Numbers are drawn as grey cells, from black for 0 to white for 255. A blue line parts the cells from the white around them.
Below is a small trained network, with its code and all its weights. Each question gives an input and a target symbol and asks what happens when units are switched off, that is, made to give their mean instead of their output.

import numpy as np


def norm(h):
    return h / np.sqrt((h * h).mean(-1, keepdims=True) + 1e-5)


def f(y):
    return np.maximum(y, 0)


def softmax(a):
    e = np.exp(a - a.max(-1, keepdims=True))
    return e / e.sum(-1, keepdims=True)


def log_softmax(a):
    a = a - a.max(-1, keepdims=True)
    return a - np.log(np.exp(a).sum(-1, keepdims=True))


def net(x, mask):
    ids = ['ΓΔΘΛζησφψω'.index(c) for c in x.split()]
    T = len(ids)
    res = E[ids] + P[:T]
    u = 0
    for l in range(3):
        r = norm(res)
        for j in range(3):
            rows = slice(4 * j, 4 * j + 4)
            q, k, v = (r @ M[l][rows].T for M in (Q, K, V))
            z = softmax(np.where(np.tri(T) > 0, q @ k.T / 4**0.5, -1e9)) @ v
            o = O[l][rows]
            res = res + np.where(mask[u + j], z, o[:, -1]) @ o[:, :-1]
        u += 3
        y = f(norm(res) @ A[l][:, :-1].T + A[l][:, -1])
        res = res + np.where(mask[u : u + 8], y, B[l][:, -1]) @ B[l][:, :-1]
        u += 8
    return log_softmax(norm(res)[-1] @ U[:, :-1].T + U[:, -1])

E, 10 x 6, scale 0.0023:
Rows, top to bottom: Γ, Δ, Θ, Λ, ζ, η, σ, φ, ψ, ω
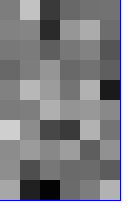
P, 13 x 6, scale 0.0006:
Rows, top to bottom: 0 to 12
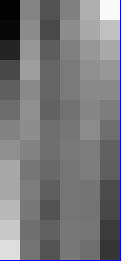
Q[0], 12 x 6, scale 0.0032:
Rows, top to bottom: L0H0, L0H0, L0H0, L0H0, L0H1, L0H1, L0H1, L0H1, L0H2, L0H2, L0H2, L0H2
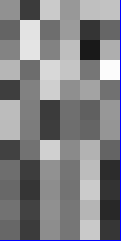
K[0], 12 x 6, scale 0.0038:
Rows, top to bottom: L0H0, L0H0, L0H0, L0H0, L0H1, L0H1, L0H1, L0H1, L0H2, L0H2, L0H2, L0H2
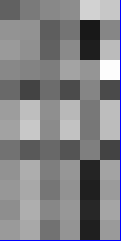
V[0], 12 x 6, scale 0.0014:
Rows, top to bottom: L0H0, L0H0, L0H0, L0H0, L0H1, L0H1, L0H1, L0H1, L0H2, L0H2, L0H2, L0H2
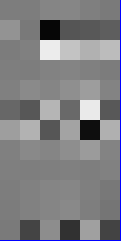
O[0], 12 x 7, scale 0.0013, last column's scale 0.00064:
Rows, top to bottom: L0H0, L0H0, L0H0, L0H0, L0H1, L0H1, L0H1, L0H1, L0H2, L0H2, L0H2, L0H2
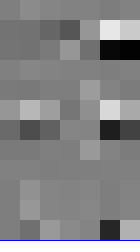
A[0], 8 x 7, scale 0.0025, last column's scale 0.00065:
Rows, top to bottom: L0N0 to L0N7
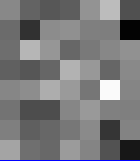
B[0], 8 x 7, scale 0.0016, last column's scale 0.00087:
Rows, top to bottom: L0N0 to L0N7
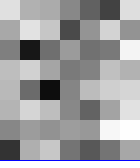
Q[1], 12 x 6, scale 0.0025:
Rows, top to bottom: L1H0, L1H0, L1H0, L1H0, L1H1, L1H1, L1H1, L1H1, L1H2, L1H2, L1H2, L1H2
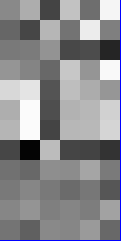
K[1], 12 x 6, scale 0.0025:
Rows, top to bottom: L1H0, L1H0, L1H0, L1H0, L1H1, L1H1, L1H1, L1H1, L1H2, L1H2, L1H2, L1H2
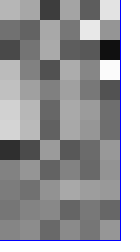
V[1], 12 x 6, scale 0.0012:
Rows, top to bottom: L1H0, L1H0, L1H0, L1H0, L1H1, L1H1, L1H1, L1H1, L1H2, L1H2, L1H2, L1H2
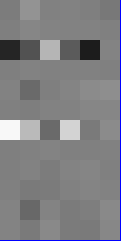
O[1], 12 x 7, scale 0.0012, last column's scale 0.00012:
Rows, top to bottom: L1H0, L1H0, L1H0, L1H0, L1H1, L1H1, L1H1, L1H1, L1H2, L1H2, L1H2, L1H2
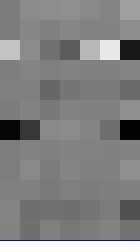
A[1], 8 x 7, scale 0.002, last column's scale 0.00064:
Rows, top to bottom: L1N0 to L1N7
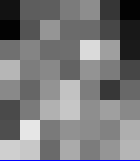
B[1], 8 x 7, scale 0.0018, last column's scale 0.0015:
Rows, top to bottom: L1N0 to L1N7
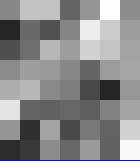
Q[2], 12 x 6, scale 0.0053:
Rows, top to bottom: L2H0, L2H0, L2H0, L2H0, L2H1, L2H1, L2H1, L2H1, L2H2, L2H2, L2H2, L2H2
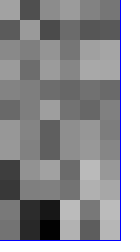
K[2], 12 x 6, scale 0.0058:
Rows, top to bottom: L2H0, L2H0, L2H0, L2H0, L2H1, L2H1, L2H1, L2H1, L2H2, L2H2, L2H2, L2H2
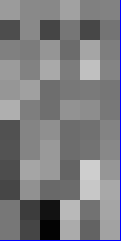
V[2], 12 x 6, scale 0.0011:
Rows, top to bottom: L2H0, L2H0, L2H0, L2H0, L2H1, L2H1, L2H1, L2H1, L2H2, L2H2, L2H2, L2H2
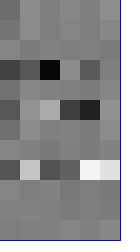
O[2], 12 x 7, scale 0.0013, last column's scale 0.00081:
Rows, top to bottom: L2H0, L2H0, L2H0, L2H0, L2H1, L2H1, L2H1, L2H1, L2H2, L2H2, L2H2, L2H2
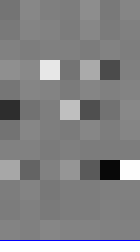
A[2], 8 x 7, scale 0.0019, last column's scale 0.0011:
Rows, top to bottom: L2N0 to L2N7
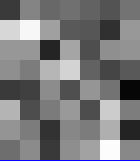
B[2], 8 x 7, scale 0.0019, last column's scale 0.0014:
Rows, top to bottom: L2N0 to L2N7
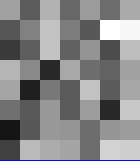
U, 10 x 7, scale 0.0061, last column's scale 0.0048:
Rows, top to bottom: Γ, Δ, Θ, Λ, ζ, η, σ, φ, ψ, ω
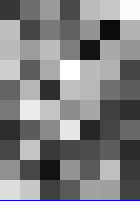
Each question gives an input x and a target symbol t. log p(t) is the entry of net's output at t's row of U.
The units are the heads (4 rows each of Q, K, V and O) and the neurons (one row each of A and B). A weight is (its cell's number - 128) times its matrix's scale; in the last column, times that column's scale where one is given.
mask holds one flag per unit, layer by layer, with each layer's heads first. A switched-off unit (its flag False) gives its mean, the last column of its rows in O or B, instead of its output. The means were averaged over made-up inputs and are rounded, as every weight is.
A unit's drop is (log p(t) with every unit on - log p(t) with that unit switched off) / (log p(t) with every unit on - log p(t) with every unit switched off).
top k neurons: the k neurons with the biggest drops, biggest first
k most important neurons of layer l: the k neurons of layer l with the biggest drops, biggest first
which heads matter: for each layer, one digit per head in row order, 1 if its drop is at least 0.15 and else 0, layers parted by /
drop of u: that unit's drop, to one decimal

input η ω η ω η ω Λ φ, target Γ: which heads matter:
000 / 000 / 001
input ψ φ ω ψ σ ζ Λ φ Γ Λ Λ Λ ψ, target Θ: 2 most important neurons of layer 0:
L0N7, L0N4
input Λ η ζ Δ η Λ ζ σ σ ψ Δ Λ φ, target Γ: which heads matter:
100 / 000 / 001
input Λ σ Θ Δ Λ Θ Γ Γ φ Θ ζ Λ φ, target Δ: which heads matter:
110 / 000 / 000
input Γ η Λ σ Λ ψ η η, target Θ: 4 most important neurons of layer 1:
L1N4, L1N5, L1N1, L1N2
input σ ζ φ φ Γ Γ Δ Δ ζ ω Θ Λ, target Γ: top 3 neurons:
L1N1, L1N0, L0N0
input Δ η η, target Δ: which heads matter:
100 / 100 / 001
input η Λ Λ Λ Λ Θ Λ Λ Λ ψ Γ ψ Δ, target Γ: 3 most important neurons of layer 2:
L2N2, L2N7, L2N6
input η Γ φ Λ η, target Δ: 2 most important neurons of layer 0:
L0N0, L0N4
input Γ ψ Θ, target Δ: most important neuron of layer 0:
L0N0
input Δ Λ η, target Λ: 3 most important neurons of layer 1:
L1N5, L1N7, L1N1
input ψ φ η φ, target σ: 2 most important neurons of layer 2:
L2N4, L2N2
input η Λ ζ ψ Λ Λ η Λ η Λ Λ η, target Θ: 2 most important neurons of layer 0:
L0N4, L0N6
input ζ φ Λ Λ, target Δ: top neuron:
L2N1
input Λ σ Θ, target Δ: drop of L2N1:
0.2
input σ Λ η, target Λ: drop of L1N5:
0.3
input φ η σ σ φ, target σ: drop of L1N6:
-0.1
